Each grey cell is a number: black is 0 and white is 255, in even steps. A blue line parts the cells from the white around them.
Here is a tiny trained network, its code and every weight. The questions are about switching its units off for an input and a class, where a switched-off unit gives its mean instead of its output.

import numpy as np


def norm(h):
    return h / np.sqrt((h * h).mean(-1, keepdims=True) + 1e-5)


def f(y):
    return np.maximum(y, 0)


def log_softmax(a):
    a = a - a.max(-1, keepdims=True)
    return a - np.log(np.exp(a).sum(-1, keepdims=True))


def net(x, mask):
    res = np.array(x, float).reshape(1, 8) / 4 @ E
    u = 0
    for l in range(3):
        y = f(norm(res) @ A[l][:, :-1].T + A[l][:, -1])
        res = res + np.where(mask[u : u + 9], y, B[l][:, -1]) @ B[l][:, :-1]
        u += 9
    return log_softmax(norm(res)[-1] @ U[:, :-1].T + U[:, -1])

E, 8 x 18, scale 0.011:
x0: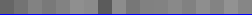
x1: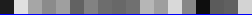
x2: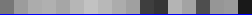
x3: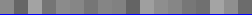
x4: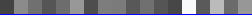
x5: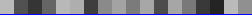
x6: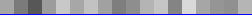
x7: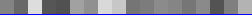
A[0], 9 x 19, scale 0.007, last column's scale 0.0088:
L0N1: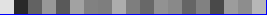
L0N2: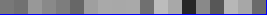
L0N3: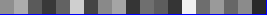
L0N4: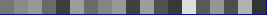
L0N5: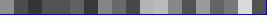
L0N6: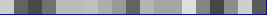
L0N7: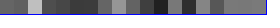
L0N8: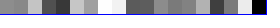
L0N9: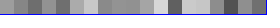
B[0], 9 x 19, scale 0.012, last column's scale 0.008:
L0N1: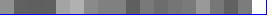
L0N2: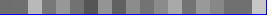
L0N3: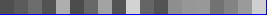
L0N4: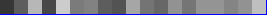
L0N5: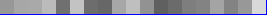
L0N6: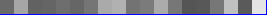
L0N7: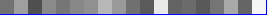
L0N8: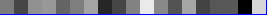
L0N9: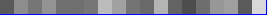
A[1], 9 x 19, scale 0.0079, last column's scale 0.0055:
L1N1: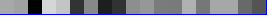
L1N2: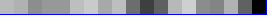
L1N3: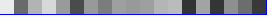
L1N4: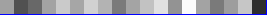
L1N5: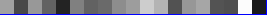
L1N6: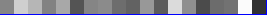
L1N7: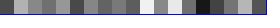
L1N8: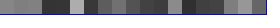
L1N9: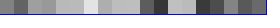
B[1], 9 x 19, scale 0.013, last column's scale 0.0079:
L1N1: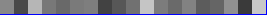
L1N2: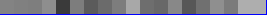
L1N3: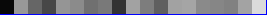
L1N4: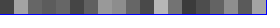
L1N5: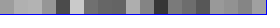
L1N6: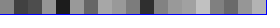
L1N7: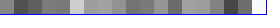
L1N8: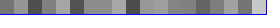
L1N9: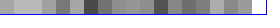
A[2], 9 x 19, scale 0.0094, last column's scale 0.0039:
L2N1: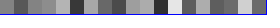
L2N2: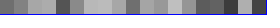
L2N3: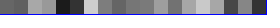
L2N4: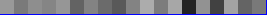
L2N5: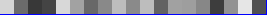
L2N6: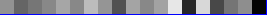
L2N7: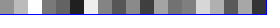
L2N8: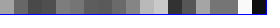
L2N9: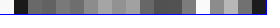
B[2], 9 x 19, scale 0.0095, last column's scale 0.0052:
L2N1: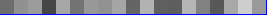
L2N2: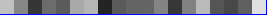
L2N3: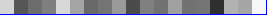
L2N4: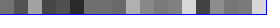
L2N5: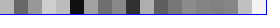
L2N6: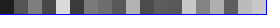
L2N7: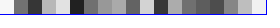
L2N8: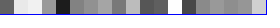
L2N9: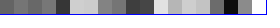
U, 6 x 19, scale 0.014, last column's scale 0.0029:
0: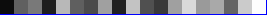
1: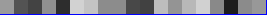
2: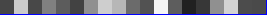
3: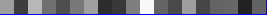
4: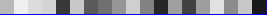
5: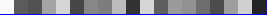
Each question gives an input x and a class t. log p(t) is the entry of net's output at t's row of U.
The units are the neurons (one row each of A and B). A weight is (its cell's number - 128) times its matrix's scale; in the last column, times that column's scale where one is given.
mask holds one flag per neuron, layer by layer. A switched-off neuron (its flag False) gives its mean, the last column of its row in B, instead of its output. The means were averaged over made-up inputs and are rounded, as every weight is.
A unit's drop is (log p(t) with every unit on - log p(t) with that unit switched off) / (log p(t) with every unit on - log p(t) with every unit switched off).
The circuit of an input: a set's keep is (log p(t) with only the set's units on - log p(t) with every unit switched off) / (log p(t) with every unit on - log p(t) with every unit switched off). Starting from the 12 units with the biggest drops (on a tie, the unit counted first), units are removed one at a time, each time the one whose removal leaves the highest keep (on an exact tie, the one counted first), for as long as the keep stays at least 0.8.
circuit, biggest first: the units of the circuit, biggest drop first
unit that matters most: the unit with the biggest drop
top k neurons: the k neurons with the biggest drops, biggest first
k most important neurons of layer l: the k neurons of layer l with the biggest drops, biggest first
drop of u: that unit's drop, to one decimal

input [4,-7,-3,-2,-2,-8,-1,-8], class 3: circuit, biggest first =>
(L1N1)
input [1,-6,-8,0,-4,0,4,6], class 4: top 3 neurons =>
(L0N5 L1N5 L2N8)
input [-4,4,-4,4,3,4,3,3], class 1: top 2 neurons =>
(L1N7 L1N6)
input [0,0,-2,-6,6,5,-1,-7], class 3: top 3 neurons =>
(L1N1 L1N3 L0N2)
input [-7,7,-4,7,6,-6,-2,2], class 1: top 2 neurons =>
(L1N6 L1N7)
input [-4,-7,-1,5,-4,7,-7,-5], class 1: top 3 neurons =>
(L2N9 L0N1 L0N6)
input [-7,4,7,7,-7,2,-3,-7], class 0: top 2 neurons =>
(L1N3 L0N8)
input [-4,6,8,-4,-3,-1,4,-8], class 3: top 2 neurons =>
(L1N1 L0N5)
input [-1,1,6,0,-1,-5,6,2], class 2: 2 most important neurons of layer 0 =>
(L0N9 L0N5)
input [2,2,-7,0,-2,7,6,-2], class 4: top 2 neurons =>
(L0N5 L2N8)
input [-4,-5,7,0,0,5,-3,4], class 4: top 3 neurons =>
(L1N9 L1N7 L1N2)
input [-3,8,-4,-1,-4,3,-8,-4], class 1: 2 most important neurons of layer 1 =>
(L1N7 L1N6)
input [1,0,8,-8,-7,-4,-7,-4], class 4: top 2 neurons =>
(L1N9 L0N6)
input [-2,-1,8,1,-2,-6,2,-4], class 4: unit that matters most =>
L1N9
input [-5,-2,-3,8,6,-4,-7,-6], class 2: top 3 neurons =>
(L0N7 L0N8 L1N3)
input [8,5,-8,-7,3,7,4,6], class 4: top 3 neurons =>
(L0N5 L1N5 L2N8)
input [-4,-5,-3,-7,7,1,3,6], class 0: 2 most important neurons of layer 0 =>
(L0N3 L0N4)
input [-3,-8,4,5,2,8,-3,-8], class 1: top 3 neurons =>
(L2N9 L0N8 L0N1)
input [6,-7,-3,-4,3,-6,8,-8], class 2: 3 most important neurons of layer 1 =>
(L1N4 L1N7 L1N6)
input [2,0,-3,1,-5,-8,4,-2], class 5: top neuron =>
(L2N7)
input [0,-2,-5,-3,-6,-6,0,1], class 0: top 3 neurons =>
(L1N3 L2N6 L0N2)
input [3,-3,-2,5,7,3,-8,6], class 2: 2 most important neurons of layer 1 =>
(L1N8 L1N3)
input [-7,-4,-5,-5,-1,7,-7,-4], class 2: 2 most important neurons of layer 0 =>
(L0N7 L0N3)
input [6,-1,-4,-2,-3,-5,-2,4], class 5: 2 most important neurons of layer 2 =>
(L2N7 L2N3)
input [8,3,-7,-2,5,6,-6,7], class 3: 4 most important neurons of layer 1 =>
(L1N5 L1N9 L1N8 L1N2)
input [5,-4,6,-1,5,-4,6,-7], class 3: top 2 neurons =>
(L1N1 L0N7)
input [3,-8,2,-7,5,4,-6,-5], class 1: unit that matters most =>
L2N9
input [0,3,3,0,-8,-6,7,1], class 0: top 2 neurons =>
(L1N3 L2N6)
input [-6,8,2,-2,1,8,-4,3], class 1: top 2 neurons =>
(L1N7 L1N6)
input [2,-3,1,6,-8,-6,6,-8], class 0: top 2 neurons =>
(L1N3 L0N8)
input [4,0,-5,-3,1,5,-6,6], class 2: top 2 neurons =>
(L0N7 L1N8)
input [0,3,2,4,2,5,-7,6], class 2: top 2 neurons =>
(L0N7 L1N8)
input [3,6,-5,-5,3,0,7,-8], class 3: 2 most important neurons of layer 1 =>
(L1N1 L1N8)
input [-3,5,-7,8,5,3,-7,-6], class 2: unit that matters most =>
L1N8
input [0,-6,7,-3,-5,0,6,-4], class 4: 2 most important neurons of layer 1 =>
(L1N9 L1N2)
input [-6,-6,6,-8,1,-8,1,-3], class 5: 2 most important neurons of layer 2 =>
(L2N7 L2N3)
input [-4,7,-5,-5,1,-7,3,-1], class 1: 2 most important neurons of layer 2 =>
(L2N2 L2N5)
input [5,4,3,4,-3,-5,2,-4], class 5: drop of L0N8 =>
1.5
